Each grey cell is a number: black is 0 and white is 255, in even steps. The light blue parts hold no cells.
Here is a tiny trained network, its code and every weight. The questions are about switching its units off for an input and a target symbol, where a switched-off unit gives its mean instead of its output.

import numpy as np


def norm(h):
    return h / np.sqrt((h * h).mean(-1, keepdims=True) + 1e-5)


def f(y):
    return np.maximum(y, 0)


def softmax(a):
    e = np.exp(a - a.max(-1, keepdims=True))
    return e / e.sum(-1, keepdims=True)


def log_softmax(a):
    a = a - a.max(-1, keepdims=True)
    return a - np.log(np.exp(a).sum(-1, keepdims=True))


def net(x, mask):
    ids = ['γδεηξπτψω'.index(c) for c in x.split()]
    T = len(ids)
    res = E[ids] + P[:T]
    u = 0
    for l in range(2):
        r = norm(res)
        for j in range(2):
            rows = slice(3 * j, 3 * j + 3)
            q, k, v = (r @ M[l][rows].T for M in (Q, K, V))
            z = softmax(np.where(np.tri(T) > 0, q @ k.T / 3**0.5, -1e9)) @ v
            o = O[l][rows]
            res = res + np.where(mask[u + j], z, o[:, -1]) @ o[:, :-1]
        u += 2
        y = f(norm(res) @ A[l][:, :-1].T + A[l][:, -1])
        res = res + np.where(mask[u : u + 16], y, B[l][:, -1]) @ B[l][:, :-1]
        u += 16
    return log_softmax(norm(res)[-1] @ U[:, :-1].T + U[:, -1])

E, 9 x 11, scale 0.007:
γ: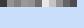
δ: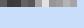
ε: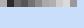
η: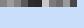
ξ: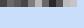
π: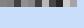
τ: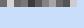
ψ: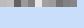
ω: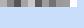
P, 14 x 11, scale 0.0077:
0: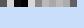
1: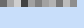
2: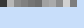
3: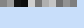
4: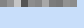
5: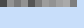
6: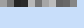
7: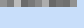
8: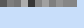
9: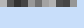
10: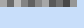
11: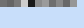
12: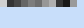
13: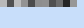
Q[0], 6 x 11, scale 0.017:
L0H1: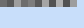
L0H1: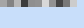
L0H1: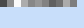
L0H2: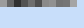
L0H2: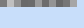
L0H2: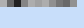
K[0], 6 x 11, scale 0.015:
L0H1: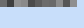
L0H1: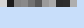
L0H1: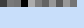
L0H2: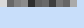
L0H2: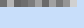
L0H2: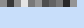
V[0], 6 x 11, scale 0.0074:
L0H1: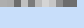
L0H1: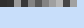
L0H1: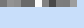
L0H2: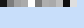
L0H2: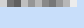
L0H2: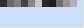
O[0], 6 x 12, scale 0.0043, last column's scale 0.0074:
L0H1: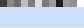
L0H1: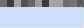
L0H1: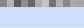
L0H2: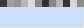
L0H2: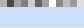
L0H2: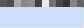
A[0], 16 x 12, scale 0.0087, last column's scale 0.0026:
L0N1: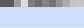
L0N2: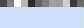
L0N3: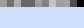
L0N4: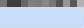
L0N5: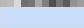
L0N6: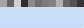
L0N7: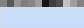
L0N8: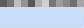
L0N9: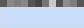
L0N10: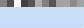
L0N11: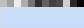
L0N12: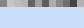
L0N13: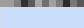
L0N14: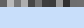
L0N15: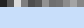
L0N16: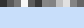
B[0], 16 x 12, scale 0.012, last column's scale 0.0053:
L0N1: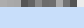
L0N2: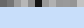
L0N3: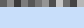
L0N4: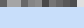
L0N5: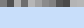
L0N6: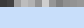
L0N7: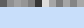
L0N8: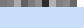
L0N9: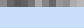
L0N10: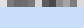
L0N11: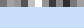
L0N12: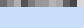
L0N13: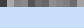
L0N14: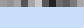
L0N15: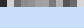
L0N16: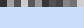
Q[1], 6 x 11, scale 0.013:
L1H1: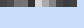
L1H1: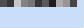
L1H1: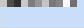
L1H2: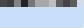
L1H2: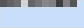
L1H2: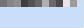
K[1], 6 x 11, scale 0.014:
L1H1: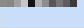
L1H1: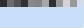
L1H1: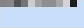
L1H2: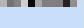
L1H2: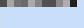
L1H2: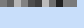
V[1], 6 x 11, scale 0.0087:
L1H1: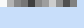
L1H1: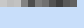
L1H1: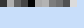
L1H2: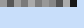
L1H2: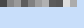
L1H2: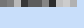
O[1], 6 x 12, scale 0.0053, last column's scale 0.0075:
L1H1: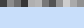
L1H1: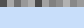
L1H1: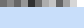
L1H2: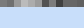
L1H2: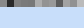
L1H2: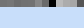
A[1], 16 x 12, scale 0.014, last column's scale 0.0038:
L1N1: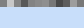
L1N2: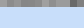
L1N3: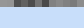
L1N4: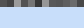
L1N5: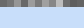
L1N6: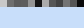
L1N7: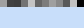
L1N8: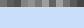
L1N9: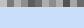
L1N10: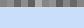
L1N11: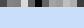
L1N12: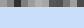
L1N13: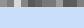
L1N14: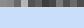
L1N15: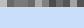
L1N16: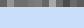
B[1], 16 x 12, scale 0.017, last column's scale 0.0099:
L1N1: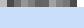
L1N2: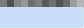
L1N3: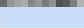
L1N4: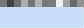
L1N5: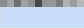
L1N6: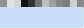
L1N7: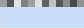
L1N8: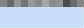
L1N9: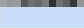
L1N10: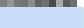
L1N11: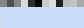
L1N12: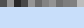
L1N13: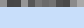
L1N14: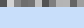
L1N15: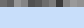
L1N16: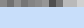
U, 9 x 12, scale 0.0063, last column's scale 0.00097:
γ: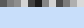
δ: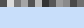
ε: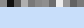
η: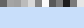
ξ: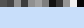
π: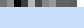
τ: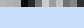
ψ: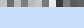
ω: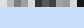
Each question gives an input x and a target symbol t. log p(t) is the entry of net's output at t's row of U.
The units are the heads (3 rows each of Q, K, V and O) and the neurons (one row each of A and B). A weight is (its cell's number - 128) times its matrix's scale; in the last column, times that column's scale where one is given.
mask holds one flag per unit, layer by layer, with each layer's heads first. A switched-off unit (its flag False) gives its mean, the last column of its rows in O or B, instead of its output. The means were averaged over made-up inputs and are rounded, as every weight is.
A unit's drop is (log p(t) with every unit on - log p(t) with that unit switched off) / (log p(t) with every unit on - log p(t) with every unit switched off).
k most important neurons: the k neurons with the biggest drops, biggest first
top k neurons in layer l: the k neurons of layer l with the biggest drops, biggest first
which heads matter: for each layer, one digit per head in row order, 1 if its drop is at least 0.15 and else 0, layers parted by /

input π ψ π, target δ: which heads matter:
11 / 01
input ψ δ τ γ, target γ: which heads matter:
01 / 10
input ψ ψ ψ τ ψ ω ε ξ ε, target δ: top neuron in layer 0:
[L0N16]
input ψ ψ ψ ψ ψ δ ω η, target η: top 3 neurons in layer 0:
[L0N11; L0N2; L0N6]
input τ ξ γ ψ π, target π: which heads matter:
10 / 00
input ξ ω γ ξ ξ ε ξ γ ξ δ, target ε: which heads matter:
01 / 00
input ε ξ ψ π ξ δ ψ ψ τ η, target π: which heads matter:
10 / 00
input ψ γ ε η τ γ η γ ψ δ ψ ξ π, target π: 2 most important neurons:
[L1N12; L0N4]
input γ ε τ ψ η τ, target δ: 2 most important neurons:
[L0N14; L0N16]
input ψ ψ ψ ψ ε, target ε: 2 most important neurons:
[L0N3; L0N6]
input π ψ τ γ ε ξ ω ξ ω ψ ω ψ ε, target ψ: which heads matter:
01 / 00
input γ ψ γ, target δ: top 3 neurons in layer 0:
[L0N14; L0N16; L0N12]
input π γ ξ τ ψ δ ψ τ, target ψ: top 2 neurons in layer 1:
[L1N1; L1N10]
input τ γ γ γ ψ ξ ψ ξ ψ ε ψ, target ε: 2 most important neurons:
[L0N3; L0N10]
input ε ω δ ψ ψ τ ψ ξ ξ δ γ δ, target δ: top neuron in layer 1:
[L1N14]
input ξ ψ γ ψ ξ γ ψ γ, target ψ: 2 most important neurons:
[L0N14; L1N1]
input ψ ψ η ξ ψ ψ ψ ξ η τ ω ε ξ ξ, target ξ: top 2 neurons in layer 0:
[L0N10; L0N6]
